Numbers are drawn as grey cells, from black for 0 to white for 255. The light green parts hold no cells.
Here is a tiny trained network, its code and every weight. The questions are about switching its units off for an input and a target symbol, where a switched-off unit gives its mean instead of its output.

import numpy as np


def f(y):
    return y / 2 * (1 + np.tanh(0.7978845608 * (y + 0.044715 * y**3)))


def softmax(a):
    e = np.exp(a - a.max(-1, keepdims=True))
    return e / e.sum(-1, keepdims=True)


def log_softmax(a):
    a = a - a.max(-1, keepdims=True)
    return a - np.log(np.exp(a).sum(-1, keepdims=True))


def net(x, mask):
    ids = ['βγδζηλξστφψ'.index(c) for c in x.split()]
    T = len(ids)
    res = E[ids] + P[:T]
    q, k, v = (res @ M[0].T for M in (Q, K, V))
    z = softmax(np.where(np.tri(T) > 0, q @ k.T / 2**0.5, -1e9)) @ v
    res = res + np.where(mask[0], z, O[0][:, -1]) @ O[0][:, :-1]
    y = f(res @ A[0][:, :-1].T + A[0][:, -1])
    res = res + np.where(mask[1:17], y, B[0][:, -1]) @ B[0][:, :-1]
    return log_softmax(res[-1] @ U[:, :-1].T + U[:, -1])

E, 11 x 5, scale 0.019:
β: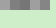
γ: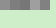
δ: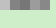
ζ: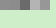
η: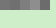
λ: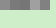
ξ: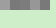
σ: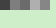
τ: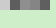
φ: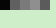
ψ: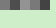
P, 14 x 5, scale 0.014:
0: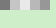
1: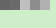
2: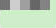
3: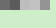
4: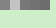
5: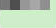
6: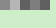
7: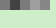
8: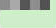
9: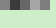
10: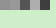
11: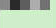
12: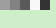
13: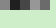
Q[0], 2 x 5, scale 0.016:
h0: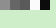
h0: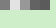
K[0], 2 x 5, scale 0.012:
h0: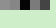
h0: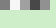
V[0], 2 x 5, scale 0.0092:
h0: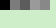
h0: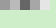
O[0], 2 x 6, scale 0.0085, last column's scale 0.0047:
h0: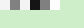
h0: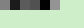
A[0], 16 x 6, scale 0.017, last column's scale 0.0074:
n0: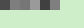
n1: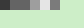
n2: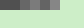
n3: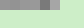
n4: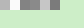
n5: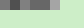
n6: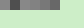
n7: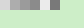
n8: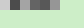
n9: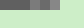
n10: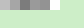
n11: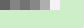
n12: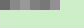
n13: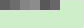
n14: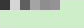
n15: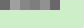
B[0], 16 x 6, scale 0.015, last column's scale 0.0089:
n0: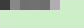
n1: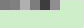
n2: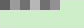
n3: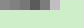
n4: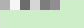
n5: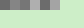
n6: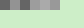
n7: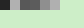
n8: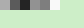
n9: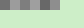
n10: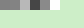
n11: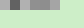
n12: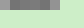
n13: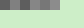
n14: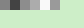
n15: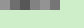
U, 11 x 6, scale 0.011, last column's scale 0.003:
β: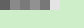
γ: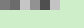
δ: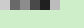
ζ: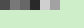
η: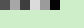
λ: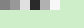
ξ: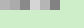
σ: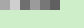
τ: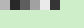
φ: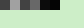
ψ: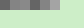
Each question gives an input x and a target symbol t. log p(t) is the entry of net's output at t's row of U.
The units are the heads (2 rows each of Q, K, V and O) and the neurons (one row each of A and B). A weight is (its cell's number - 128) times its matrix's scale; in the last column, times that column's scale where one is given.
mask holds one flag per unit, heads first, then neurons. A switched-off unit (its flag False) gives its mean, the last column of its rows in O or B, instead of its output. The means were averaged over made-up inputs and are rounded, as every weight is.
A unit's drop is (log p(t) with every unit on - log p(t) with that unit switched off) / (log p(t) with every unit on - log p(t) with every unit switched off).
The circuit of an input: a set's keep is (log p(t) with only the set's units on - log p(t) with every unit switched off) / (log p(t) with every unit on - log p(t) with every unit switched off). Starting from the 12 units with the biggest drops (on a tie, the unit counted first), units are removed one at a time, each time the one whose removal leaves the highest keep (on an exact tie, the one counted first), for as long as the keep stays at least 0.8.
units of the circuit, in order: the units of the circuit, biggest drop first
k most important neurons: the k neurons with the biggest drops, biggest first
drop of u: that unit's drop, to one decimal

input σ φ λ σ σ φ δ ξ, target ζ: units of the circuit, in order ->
h0, n7
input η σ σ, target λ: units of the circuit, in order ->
n8
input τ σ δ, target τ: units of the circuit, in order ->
h0, n14
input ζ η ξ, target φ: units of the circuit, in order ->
h0, n0
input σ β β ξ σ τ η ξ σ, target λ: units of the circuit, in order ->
h0, n8
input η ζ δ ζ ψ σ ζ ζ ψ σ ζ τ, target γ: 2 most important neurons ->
n1, n8
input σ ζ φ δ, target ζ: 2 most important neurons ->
n7, n10
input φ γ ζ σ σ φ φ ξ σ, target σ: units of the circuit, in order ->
h0, n4
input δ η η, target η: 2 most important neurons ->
n14, n10
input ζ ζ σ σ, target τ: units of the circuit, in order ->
h0, n8
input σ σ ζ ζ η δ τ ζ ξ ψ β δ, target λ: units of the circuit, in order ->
h0, n10, n8
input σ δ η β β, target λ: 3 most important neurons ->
n8, n10, n5
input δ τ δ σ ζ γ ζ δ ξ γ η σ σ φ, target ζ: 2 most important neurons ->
n7, n8
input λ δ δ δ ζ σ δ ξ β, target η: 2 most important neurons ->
n14, n2
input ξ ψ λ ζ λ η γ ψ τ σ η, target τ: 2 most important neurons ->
n14, n7
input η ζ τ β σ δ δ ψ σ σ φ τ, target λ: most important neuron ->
n10
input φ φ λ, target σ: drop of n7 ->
0.1
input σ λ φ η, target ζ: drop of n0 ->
-0.1
